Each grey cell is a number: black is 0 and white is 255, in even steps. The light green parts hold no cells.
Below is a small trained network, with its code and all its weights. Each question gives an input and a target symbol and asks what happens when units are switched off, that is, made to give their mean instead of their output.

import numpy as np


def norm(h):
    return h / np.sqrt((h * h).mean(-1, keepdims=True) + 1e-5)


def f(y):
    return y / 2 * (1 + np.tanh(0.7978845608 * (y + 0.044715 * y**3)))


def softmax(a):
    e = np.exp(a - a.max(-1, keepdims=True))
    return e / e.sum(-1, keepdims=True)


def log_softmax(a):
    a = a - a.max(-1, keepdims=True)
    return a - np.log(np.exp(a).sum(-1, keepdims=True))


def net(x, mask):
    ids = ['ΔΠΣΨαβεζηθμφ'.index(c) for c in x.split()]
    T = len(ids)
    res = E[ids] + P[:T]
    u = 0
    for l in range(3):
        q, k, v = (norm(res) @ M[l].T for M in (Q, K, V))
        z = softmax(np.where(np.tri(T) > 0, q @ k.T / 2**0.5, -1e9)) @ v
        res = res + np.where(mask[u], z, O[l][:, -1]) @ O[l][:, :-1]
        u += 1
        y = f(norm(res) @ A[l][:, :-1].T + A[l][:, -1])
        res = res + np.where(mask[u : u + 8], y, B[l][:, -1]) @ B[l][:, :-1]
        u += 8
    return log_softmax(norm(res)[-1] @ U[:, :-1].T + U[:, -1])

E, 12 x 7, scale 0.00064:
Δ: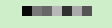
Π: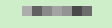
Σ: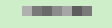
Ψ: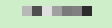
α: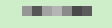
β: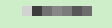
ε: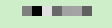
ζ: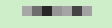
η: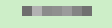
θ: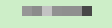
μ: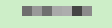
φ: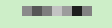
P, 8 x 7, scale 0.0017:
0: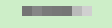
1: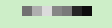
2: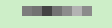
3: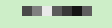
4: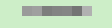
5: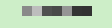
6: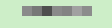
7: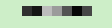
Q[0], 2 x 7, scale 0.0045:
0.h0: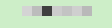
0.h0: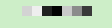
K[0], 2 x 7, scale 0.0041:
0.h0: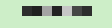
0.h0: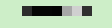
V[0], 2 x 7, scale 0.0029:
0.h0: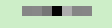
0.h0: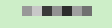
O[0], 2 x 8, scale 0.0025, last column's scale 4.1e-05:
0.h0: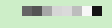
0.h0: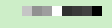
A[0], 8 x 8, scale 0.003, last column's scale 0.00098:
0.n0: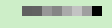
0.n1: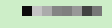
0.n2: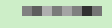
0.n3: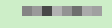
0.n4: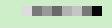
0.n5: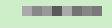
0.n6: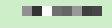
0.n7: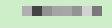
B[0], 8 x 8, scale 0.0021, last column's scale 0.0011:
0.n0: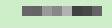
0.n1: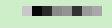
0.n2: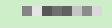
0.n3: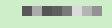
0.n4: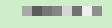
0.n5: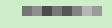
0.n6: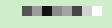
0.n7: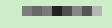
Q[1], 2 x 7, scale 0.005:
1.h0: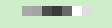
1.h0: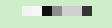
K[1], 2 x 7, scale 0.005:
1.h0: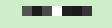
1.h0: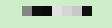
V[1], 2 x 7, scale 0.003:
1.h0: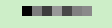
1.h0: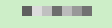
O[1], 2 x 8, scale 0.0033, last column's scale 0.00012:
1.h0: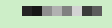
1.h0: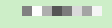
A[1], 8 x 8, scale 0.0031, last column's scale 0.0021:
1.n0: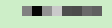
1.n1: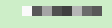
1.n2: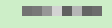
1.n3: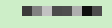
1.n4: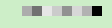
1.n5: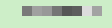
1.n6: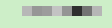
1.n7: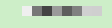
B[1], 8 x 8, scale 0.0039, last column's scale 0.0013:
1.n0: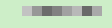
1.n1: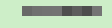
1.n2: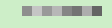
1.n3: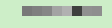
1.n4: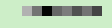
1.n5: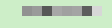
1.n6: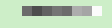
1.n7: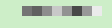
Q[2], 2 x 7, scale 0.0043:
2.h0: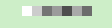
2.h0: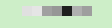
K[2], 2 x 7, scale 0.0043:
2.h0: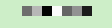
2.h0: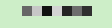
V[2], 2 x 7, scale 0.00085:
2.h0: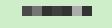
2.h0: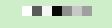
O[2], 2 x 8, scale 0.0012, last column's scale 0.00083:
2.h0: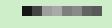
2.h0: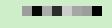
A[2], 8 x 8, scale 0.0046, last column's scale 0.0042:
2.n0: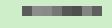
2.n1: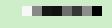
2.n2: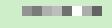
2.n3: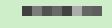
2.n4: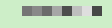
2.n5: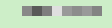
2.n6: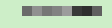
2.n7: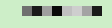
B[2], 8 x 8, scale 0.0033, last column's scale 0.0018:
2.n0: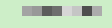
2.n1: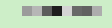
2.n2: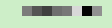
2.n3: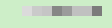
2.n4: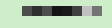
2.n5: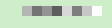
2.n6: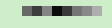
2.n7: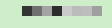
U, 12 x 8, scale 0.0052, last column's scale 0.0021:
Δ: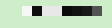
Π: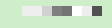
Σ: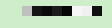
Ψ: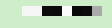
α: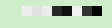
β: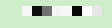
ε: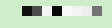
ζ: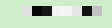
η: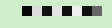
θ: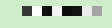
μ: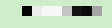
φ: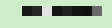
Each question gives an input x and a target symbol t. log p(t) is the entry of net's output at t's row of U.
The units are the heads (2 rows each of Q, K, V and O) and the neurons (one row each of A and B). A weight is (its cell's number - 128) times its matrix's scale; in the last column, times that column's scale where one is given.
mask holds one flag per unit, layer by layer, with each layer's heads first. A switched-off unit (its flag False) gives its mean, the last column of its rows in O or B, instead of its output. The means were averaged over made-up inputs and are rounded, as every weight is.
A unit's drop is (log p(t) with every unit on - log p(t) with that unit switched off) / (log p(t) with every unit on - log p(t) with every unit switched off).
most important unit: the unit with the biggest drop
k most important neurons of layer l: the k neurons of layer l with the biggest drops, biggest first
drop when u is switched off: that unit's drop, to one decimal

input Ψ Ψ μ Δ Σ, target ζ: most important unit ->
1.h0
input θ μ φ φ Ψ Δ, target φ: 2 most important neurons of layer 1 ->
[1.n3; 1.n5]
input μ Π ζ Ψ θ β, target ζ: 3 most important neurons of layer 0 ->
[0.n7; 0.n2; 0.n3]
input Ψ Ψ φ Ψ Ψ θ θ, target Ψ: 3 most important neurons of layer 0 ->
[0.n6; 0.n1; 0.n4]
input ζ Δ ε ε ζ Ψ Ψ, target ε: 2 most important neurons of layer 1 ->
[1.n5; 1.n7]
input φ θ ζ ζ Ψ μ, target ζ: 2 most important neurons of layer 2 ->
[2.n2; 2.n5]
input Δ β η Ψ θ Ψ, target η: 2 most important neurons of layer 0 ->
[0.n3; 0.n1]
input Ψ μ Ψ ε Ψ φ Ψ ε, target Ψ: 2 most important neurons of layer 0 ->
[0.n6; 0.n4]
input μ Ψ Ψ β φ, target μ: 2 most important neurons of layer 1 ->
[1.n6; 1.n3]
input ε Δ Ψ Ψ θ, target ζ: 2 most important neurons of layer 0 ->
[0.n1; 0.n6]
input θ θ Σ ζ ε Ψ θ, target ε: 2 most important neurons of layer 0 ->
[0.n7; 0.n4]
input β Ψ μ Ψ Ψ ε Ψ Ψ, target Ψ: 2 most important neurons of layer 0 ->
[0.n6; 0.n4]
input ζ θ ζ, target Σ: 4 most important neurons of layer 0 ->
[0.n3; 0.n1; 0.n6; 0.n7]
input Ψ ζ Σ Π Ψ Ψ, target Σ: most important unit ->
1.n6
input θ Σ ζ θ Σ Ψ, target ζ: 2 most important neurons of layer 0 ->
[0.n7; 0.n3]
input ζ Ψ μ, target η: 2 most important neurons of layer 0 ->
[0.n3; 0.n1]
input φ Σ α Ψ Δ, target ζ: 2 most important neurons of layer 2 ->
[2.n2; 2.n5]
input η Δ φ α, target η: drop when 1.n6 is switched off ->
0.3
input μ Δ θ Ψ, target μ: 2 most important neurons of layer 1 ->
[1.n3; 1.n7]
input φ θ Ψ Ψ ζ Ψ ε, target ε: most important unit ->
2.n7
